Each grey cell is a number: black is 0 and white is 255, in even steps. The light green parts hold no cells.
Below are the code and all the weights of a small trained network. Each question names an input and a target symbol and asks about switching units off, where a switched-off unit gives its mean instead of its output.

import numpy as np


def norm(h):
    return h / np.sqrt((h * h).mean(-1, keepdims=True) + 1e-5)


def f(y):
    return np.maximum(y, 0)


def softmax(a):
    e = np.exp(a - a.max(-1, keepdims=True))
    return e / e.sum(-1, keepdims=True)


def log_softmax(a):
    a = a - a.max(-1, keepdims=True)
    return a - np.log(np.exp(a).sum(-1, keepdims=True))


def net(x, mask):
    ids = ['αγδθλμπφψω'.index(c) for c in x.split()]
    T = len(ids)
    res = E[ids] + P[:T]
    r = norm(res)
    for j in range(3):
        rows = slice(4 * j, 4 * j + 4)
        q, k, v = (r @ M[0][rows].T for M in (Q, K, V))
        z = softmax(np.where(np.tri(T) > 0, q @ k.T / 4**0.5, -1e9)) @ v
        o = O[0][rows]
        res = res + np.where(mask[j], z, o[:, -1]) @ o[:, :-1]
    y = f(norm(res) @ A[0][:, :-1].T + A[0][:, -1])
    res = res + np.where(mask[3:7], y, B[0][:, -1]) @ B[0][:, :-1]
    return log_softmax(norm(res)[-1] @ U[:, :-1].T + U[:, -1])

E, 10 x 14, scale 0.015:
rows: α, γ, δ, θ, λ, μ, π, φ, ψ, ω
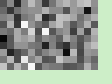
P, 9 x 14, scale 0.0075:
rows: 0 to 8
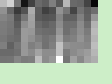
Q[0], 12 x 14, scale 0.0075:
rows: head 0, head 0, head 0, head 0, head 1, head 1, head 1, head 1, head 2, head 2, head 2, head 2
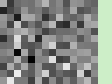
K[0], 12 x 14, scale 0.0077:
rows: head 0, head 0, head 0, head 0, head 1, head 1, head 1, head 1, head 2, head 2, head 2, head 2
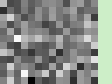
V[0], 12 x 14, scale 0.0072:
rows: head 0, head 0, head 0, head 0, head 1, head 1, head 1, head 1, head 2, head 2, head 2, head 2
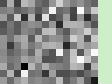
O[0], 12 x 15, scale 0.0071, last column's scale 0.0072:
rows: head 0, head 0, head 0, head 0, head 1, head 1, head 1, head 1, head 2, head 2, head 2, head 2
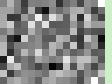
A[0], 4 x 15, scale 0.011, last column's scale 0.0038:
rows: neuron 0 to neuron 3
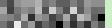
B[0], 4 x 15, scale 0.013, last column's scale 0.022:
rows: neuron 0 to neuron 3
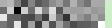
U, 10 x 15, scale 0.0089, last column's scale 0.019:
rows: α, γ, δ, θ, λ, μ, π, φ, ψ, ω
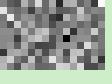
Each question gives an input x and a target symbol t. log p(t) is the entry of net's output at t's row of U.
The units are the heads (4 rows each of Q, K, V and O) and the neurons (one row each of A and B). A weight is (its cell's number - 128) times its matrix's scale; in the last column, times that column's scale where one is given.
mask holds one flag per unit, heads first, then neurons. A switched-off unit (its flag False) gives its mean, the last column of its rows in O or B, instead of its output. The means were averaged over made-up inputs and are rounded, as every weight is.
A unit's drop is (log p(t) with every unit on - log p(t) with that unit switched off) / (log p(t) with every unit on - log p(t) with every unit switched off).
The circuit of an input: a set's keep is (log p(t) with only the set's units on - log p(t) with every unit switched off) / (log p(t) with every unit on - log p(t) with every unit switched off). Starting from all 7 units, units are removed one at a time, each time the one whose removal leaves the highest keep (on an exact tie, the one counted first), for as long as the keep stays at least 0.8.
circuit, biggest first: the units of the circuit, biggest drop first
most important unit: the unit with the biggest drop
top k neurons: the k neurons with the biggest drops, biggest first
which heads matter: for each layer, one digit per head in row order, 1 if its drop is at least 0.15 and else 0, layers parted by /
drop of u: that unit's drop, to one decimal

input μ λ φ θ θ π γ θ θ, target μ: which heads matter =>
111
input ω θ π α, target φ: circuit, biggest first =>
head 1; head 0; neuron 3; head 2
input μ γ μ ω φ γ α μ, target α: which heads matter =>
110
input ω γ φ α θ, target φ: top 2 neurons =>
neuron 3; neuron 1
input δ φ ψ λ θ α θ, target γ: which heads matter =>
010
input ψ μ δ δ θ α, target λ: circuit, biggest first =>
head 2; head 0; head 1
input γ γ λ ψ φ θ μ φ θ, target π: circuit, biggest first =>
head 2; head 0; neuron 3; head 1
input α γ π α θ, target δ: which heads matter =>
101
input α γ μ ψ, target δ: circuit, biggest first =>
head 0; head 2
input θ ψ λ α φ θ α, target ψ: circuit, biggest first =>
head 2
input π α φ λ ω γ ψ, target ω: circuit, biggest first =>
head 0; neuron 3; head 2
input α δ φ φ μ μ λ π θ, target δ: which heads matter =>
100
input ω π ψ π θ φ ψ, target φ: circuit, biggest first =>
head 1; head 0; neuron 3
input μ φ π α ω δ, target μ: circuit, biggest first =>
head 0; head 1; neuron 3; head 2
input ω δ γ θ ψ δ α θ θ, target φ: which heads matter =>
110
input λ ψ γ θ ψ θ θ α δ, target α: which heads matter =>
100
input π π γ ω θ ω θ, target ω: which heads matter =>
101
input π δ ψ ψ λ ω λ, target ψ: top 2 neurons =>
neuron 0; neuron 1
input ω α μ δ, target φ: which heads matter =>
111
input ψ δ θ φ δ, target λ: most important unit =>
head 2
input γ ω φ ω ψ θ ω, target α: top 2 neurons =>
neuron 1; neuron 3
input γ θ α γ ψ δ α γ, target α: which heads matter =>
110
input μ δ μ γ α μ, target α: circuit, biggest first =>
head 0; head 1; neuron 3
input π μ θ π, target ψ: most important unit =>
head 2
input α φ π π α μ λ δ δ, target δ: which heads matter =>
100
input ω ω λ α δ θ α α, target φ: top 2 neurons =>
neuron 3; neuron 1
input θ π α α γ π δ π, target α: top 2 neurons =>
neuron 1; neuron 3
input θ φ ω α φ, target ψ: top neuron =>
neuron 1
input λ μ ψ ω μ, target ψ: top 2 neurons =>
neuron 0; neuron 1
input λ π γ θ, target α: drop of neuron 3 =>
0.0
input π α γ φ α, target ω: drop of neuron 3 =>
0.6
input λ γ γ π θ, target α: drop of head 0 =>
1.0
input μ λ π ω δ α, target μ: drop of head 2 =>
0.4
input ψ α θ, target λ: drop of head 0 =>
0.2
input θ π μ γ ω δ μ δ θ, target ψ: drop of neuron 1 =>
0.0
